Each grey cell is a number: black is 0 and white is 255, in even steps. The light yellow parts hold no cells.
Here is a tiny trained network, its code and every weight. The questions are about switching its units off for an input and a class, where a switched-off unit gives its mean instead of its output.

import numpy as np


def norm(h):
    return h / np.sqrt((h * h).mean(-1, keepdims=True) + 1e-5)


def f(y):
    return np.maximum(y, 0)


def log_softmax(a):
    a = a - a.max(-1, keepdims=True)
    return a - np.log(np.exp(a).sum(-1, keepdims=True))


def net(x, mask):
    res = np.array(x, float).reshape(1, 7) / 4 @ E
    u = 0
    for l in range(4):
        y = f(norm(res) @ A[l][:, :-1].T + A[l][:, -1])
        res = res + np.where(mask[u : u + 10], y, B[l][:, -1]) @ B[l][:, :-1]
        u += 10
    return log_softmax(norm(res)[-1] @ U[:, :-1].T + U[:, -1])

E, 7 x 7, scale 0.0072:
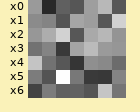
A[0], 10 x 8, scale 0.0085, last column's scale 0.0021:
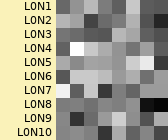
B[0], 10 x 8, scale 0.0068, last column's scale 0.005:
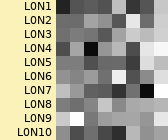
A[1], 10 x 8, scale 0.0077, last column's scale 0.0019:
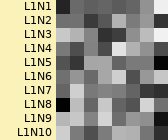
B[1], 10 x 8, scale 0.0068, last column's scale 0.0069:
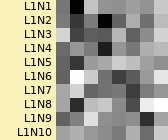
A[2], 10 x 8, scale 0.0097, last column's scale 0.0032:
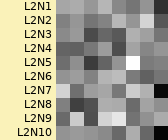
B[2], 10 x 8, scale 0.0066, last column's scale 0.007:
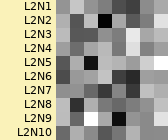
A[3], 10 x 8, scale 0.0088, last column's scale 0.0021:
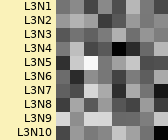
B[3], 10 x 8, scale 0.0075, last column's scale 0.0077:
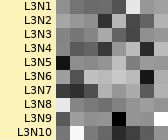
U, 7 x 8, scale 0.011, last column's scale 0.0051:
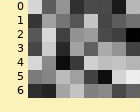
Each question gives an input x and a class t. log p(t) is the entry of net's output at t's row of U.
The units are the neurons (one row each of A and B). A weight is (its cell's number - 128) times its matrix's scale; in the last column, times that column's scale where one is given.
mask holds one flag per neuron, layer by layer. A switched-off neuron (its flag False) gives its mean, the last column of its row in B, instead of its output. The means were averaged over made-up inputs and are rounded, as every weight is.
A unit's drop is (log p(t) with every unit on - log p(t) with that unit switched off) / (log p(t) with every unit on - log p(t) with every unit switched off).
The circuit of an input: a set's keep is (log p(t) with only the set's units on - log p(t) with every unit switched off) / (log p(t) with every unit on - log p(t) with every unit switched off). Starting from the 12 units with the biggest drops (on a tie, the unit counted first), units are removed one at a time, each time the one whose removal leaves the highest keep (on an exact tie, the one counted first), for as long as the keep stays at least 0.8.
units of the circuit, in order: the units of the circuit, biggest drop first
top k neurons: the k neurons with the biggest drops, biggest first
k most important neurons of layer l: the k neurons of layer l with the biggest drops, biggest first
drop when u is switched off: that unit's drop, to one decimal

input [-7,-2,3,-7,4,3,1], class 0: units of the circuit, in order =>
(L0N7, L3N4)
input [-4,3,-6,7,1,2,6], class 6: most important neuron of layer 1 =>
(L1N1)
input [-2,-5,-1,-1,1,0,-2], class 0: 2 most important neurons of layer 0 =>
(L0N7, L0N3)
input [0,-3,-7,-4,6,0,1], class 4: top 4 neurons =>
(L1N8, L0N8, L2N9, L0N1)
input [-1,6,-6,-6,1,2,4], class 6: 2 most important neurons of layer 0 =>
(L0N9, L0N4)
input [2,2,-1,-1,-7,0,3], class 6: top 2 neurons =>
(L0N9, L1N1)
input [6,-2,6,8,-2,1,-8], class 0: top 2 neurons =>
(L0N9, L1N9)
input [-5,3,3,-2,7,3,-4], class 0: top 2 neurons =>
(L0N7, L2N5)
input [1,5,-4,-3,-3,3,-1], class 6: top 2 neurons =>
(L0N9, L0N4)
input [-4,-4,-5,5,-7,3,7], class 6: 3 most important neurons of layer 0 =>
(L0N9, L0N1, L0N5)
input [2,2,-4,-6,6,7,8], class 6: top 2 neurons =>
(L0N9, L3N6)
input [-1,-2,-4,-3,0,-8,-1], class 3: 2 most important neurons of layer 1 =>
(L1N8, L1N9)
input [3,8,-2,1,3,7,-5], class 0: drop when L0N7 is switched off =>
0.2
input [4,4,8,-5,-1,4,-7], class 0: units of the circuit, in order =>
(L0N7)
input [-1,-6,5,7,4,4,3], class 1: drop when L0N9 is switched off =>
0.2
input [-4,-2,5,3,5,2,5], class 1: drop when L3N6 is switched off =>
0.0
